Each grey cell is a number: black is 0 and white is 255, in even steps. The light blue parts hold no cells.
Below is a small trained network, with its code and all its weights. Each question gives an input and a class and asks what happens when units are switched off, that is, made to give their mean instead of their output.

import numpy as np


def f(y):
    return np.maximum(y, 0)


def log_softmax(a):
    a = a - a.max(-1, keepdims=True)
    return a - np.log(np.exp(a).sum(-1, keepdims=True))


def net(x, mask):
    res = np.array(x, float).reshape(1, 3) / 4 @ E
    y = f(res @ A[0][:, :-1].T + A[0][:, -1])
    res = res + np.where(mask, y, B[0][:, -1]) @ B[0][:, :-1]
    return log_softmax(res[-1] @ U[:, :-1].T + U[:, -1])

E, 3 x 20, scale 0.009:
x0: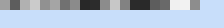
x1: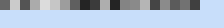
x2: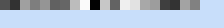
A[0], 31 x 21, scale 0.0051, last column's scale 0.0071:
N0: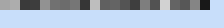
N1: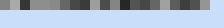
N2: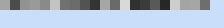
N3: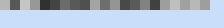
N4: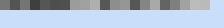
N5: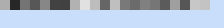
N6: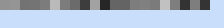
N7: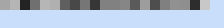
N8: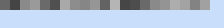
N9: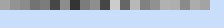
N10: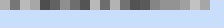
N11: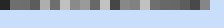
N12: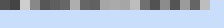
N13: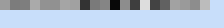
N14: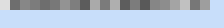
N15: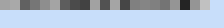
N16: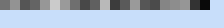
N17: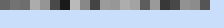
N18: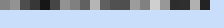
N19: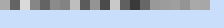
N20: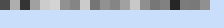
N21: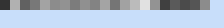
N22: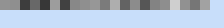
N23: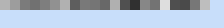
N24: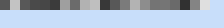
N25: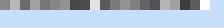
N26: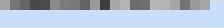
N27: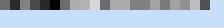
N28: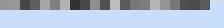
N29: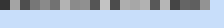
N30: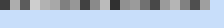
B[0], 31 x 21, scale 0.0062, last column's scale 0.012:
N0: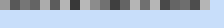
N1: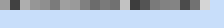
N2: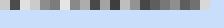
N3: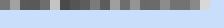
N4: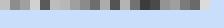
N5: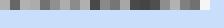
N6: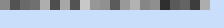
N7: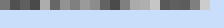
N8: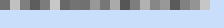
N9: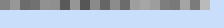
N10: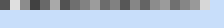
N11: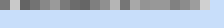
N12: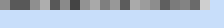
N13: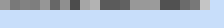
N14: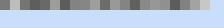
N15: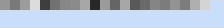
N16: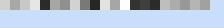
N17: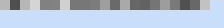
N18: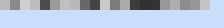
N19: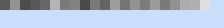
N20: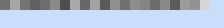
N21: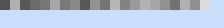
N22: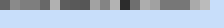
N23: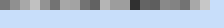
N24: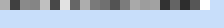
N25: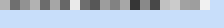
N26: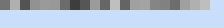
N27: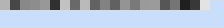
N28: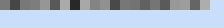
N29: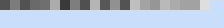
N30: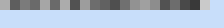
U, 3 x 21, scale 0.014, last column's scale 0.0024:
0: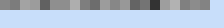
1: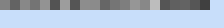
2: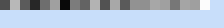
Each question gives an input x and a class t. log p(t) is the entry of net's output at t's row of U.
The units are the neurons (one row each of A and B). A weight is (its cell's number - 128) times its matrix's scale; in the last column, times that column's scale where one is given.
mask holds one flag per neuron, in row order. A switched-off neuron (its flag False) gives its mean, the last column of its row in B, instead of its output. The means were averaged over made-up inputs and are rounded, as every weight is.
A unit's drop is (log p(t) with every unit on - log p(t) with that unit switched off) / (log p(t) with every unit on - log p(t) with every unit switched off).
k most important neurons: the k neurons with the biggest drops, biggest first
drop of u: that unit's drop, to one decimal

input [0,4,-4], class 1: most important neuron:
(N7)
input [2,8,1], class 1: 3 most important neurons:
(N7; N30; N13)
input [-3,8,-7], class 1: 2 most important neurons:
(N0; N6)
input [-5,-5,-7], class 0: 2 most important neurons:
(N18; N25)
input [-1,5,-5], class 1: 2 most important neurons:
(N0; N7)
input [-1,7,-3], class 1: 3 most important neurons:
(N7; N30; N13)
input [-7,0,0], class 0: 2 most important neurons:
(N18; N7)
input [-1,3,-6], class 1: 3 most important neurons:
(N0; N6; N7)
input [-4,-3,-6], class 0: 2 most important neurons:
(N25; N18)
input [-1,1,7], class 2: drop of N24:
0.1
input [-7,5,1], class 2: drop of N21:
0.2
